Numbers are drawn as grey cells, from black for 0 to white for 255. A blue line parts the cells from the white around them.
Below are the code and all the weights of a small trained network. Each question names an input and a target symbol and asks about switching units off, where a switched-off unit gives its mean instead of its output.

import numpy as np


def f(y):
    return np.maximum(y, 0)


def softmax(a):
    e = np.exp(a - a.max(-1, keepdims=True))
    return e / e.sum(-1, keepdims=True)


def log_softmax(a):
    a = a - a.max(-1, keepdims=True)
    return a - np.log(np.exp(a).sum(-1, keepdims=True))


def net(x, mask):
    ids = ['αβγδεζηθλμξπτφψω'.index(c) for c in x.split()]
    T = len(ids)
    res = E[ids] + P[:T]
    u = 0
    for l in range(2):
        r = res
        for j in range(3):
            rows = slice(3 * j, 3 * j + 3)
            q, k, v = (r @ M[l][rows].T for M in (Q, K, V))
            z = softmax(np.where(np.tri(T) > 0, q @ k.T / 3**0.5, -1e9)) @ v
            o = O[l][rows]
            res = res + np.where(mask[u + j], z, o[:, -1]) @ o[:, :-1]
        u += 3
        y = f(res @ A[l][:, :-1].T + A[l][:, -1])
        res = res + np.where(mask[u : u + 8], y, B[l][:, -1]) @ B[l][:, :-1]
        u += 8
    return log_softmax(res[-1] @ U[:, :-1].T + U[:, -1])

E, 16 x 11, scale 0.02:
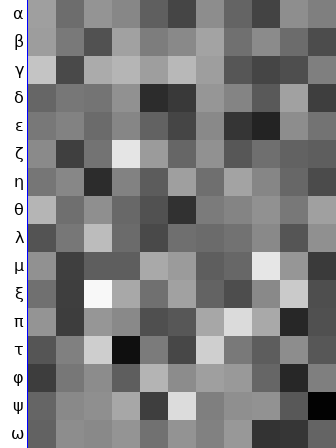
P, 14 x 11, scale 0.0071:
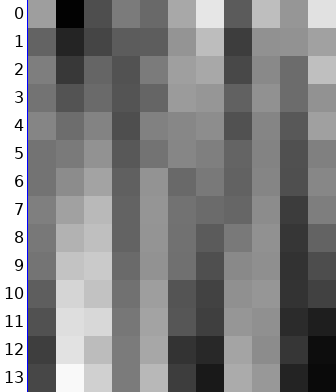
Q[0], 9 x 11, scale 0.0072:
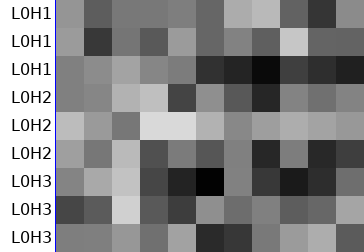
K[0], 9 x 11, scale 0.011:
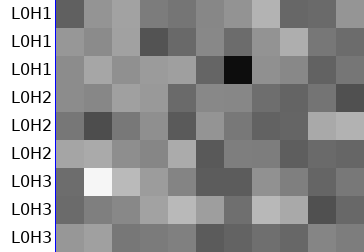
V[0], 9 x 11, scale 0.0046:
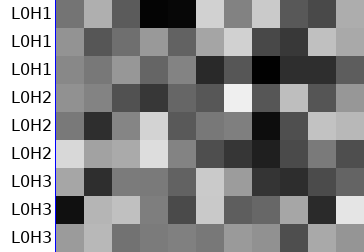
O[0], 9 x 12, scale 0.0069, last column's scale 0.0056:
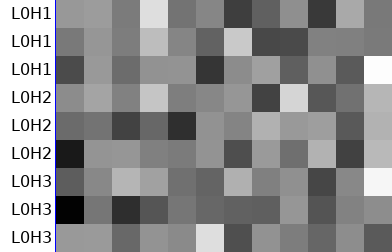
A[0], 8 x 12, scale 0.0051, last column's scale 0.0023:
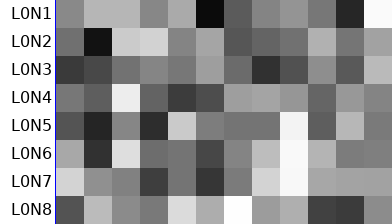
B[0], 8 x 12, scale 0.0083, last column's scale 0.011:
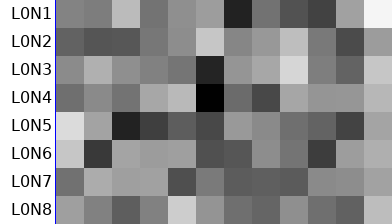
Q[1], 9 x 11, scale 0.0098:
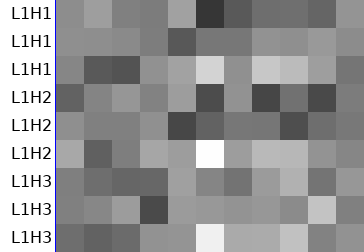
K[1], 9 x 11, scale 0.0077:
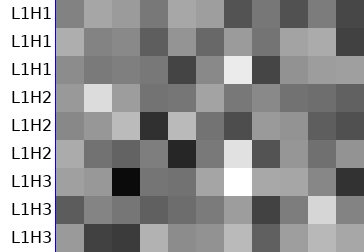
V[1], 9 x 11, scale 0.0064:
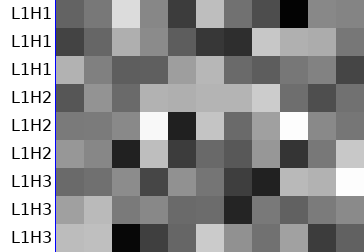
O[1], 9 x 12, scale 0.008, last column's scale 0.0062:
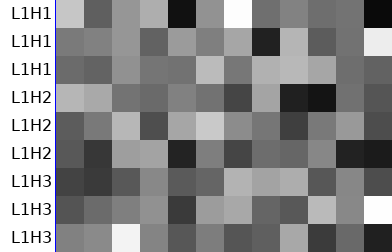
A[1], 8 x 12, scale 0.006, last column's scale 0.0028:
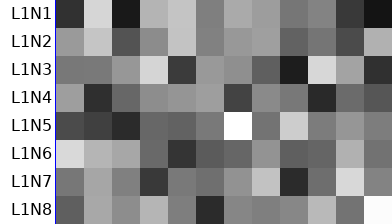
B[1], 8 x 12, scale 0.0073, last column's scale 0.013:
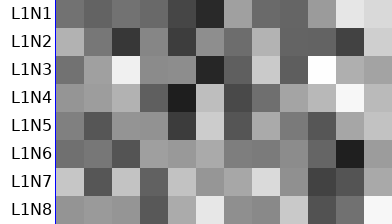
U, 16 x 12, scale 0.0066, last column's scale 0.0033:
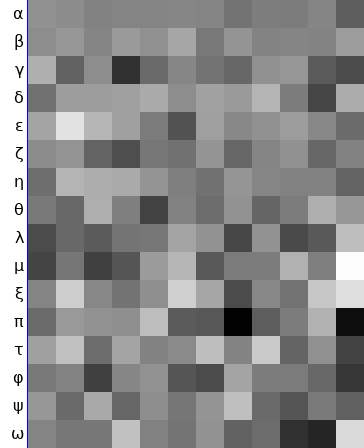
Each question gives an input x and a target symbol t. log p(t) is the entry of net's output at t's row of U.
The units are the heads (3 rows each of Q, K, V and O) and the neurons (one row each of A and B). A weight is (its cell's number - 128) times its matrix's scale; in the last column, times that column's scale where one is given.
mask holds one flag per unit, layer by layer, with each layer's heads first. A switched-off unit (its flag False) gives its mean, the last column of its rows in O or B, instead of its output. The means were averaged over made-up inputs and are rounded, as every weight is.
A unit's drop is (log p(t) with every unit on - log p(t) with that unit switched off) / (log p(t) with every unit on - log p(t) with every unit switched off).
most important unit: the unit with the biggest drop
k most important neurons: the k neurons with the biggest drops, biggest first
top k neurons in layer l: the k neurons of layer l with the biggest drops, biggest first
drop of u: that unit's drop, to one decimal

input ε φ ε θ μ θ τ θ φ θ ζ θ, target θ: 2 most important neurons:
L0N1, L0N5
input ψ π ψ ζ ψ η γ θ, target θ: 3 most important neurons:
L0N1, L0N7, L1N5
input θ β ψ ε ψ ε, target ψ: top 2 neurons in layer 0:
L0N8, L0N1
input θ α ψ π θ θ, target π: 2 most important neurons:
L0N1, L0N6
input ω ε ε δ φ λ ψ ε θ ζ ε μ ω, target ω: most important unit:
L1H1
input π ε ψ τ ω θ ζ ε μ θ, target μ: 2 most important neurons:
L0N5, L0N1
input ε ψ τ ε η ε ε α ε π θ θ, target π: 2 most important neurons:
L0N6, L1N2
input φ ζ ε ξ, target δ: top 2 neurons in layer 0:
L0N2, L0N6
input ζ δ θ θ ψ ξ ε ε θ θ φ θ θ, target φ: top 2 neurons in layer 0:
L0N8, L0N7
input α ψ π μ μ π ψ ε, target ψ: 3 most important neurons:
L1N7, L0N8, L0N4
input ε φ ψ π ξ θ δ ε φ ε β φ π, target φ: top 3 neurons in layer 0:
L0N8, L0N4, L0N5
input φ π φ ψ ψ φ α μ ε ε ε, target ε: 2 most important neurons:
L0N1, L1N3
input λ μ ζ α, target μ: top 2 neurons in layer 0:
L0N6, L0N8
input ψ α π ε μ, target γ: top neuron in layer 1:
L1N4
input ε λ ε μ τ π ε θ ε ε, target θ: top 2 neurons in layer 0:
L0N7, L0N6
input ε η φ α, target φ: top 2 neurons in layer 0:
L0N8, L0N1
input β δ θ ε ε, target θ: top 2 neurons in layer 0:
L0N6, L0N7
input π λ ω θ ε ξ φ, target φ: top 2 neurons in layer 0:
L0N8, L0N1
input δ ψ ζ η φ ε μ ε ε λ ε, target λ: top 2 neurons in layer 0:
L0N1, L0N3
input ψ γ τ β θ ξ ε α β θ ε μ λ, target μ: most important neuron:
L0N8
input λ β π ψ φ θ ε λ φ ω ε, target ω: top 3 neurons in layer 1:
L1N6, L1N4, L1N1
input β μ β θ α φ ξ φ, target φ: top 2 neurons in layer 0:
L0N8, L0N5
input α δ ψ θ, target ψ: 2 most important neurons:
L1N7, L0N8
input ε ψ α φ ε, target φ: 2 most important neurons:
L0N8, L0N1
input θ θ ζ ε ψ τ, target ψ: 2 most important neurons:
L1N7, L0N1
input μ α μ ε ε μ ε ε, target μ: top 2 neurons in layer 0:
L0N6, L0N8
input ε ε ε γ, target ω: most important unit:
L0H1
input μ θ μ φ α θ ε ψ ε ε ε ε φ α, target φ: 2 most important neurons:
L0N8, L0N5
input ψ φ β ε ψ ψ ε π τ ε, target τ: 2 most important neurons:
L0N1, L1N8
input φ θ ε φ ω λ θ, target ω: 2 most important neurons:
L1N6, L0N5
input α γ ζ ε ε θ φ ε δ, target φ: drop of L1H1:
0.4
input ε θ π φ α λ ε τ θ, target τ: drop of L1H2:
1.1
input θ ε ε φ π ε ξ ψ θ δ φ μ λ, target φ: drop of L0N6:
-0.2
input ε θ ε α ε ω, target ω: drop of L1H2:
0.3
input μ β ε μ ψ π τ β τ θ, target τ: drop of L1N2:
0.0
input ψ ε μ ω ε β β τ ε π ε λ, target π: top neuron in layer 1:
L1N2
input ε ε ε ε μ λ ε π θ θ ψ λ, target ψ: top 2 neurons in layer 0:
L0N8, L0N5
